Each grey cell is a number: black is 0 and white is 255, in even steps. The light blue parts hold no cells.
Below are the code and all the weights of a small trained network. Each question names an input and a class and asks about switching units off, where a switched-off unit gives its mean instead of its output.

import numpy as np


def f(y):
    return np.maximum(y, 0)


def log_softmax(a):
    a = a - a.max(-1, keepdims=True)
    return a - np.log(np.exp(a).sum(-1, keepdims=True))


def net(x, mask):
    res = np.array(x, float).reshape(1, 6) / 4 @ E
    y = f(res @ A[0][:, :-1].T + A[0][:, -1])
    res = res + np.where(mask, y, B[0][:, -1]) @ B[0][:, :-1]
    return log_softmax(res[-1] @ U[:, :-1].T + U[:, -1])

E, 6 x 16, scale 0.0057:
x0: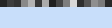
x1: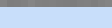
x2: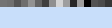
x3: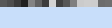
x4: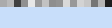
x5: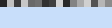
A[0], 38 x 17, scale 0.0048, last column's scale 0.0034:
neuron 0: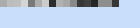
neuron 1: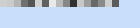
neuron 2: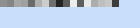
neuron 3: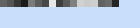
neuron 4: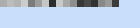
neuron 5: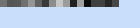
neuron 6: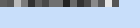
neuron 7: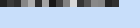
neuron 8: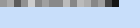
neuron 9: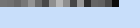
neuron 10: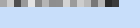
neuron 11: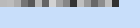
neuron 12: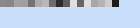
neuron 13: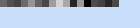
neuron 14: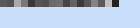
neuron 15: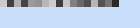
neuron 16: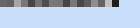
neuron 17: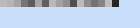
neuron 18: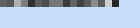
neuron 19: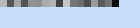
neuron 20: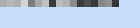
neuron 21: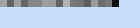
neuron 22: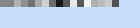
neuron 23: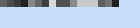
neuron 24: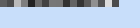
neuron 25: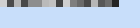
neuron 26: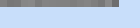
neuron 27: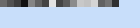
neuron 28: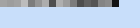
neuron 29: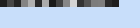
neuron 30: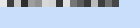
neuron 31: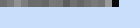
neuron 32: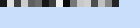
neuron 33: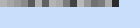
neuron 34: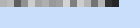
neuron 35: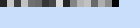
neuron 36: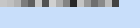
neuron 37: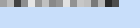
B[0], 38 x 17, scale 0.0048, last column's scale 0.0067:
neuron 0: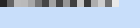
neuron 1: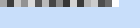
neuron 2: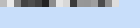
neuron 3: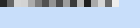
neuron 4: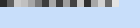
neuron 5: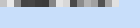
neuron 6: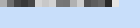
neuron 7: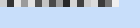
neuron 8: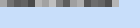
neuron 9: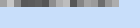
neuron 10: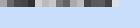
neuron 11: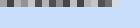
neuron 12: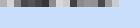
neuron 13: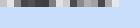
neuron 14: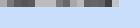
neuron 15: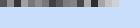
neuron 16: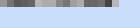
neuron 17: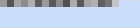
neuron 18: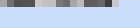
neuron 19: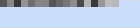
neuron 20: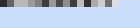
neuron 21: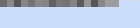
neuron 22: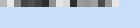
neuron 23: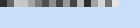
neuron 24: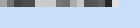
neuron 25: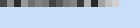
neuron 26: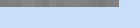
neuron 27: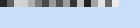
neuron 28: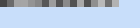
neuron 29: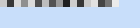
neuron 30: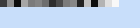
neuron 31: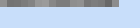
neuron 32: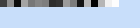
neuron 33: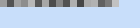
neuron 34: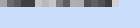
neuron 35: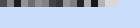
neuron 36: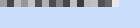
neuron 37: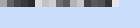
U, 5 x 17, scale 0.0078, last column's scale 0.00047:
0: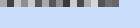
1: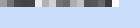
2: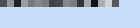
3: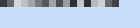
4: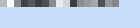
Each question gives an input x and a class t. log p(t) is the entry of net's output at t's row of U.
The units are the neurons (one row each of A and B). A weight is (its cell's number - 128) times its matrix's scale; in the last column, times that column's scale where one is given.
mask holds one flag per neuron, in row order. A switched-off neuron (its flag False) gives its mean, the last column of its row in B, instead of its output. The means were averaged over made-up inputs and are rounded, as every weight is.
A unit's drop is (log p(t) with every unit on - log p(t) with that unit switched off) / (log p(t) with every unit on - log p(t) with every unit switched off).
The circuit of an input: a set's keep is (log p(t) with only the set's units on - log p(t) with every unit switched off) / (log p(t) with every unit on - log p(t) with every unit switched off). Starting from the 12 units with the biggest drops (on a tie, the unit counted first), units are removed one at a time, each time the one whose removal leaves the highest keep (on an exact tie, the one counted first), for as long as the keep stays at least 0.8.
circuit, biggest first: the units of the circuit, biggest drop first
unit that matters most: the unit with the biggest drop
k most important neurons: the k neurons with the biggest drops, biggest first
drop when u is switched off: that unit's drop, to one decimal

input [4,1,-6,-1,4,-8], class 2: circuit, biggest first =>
(neuron 30)
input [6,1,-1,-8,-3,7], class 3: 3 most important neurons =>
(neuron 4; neuron 0; neuron 20)
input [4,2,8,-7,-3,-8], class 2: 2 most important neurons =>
(neuron 30; neuron 25)
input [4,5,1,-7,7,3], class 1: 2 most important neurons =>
(neuron 37; neuron 10)
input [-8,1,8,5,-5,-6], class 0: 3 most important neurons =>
(neuron 1; neuron 36; neuron 11)
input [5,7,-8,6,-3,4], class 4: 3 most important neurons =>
(neuron 22; neuron 2; neuron 12)
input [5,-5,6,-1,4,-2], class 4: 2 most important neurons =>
(neuron 13; neuron 5)
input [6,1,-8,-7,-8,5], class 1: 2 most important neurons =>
(neuron 6; neuron 24)
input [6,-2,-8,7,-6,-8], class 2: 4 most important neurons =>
(neuron 30; neuron 15; neuron 25; neuron 19)
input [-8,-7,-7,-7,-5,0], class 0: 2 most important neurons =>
(neuron 1; neuron 36)
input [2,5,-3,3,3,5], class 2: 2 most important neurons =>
(neuron 32; neuron 35)
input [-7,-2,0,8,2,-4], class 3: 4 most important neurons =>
(neuron 27; neuron 3; neuron 23; neuron 7)
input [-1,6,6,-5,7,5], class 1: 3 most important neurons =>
(neuron 37; neuron 10; neuron 34)
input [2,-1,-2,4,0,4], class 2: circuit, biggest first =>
(neuron 32)
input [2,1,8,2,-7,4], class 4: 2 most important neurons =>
(neuron 5; neuron 13)
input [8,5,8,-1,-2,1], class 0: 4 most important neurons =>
(neuron 7; neuron 29; neuron 22; neuron 2)
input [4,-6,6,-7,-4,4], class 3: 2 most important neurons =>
(neuron 4; neuron 0)
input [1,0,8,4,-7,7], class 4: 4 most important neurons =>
(neuron 5; neuron 13; neuron 9; neuron 37)
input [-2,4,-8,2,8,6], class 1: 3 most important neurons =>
(neuron 37; neuron 10; neuron 34)
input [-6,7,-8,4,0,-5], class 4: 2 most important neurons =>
(neuron 22; neuron 2)
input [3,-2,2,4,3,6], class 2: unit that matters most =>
neuron 32
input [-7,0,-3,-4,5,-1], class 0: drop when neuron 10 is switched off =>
0.0
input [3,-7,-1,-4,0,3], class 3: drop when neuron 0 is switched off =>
0.2
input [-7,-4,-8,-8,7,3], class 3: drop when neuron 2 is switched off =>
-0.1
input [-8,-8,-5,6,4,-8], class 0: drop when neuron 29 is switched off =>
-0.1
